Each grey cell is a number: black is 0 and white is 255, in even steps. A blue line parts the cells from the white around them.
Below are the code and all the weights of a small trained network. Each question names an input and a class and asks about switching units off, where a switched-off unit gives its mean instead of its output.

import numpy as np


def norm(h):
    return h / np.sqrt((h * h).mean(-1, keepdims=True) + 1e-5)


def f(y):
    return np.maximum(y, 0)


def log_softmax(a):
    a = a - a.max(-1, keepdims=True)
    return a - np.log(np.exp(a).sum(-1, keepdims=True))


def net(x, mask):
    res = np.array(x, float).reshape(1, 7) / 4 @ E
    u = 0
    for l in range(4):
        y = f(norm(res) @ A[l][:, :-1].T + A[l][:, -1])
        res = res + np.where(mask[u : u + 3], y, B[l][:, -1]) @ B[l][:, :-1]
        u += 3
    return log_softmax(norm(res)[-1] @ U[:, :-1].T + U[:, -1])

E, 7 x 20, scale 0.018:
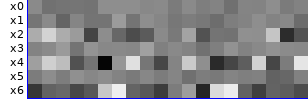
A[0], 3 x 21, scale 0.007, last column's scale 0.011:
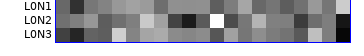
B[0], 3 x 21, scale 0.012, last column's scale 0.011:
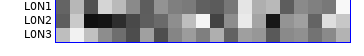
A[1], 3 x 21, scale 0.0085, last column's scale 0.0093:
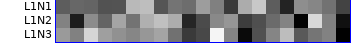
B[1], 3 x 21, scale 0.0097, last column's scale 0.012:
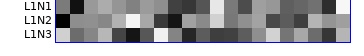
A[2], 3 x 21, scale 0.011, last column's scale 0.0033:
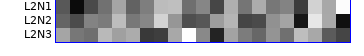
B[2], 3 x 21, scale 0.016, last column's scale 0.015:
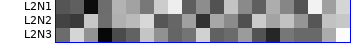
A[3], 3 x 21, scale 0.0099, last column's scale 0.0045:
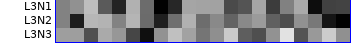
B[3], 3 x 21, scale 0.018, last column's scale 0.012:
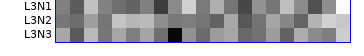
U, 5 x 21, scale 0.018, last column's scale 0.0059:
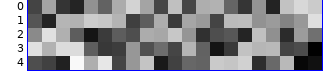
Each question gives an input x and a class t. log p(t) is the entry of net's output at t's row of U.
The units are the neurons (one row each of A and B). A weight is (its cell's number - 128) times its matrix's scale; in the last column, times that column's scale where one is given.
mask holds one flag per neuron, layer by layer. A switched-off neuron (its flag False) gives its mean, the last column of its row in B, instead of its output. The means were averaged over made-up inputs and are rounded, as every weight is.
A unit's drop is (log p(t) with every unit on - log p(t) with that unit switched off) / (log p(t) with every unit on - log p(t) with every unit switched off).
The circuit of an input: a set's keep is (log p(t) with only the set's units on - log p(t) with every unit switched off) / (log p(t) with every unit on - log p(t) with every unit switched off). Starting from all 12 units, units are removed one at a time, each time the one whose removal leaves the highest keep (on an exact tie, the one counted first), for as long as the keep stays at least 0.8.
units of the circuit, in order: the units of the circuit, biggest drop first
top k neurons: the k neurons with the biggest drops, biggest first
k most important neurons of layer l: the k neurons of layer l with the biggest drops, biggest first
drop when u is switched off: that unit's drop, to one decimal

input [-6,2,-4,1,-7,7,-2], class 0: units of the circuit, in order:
[L2N3]
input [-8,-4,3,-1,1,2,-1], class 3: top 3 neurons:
[L0N1; L2N3; L0N2]
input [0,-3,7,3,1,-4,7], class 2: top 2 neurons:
[L0N2; L2N2]
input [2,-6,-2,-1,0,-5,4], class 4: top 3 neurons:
[L2N3; L1N1; L0N1]
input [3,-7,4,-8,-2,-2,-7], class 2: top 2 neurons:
[L2N3; L2N1]
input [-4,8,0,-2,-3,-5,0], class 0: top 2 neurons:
[L0N3; L2N3]
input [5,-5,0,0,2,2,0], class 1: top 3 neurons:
[L2N3; L3N3; L0N3]
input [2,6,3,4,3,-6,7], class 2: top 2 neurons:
[L0N2; L2N1]
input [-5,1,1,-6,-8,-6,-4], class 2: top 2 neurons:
[L2N3; L2N1]
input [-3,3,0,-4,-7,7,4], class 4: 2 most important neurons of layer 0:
[L0N3; L0N1]
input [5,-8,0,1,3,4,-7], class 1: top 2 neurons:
[L2N2; L0N3]
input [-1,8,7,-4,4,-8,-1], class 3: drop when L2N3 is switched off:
0.2
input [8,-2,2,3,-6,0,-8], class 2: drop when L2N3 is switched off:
0.7
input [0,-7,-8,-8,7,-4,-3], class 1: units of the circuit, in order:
[L2N2]
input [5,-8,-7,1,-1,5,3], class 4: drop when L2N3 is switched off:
0.3
